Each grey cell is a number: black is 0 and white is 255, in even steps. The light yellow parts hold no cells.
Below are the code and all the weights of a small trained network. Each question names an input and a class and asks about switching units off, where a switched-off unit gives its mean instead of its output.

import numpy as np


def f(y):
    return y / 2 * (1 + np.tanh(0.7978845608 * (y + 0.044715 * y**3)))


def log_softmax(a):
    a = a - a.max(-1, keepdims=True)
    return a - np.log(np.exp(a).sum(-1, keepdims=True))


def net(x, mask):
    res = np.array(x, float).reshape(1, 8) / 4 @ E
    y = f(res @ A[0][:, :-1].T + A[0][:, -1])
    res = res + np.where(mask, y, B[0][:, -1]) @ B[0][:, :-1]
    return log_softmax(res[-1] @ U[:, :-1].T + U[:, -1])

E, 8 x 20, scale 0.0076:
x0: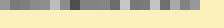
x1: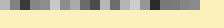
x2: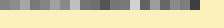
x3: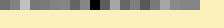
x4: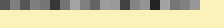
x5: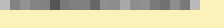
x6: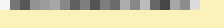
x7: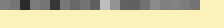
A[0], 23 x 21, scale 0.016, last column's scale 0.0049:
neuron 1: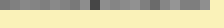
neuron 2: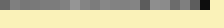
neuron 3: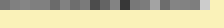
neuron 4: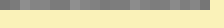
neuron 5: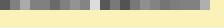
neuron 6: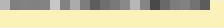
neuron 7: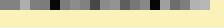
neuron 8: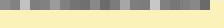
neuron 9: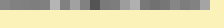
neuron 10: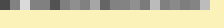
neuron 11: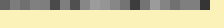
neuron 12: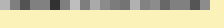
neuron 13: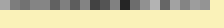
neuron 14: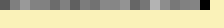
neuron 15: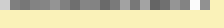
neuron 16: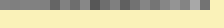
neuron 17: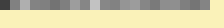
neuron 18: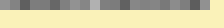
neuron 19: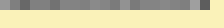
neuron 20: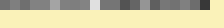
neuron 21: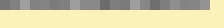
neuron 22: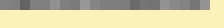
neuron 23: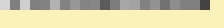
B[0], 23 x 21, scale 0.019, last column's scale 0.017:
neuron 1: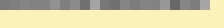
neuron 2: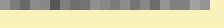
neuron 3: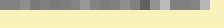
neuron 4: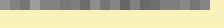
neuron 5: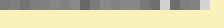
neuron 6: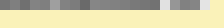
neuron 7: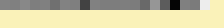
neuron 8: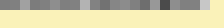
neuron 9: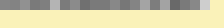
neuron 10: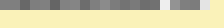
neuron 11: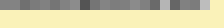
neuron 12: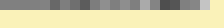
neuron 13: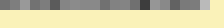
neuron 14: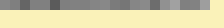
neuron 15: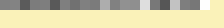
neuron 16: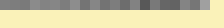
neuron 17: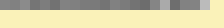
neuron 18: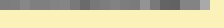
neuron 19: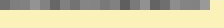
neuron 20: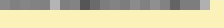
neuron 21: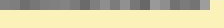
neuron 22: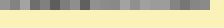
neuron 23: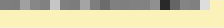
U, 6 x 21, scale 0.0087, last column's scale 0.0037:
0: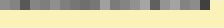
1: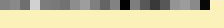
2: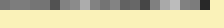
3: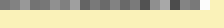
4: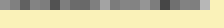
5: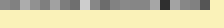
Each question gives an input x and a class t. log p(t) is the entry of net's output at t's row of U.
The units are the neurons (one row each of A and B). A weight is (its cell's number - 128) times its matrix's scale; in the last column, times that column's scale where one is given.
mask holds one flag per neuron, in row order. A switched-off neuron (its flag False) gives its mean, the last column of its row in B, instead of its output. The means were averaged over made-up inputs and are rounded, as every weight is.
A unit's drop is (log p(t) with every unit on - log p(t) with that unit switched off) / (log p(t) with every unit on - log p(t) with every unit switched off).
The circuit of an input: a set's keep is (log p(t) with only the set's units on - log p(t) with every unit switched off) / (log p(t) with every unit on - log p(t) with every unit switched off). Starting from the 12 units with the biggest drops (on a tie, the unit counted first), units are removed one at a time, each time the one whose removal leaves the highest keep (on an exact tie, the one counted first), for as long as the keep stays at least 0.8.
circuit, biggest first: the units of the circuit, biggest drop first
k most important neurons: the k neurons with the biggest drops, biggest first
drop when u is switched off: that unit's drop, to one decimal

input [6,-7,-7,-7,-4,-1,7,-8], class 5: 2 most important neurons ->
neuron 8; neuron 23
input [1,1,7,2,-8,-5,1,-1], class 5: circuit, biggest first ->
neuron 23
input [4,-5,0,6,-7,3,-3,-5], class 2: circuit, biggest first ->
neuron 10; neuron 7
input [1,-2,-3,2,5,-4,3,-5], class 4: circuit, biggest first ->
neuron 6; neuron 10
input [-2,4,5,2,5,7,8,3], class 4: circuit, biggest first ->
neuron 15; neuron 7
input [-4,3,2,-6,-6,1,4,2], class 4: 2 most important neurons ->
neuron 12; neuron 10
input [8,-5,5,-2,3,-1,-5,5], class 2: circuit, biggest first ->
neuron 7; neuron 10
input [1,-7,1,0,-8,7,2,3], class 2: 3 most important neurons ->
neuron 10; neuron 13; neuron 14
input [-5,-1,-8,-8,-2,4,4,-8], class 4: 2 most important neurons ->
neuron 6; neuron 10
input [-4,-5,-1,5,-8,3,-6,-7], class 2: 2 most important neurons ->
neuron 7; neuron 10
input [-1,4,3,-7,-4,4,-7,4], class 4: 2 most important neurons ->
neuron 12; neuron 6
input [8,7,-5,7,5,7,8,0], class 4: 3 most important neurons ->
neuron 15; neuron 7; neuron 10
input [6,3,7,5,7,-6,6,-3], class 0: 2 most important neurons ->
neuron 7; neuron 15
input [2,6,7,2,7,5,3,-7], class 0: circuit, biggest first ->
neuron 15
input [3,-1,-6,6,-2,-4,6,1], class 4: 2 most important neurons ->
neuron 15; neuron 23
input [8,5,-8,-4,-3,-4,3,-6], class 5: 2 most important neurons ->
neuron 23; neuron 10
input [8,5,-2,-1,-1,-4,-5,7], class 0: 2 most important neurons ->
neuron 7; neuron 13
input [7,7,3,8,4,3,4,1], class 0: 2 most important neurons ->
neuron 15; neuron 6
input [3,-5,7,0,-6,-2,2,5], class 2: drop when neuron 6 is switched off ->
-0.1
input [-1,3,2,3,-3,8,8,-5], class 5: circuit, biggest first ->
neuron 23
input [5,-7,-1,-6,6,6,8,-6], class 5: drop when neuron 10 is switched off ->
0.2
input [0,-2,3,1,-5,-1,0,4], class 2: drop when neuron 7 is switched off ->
0.4
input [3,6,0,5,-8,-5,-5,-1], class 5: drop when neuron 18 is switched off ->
0.0
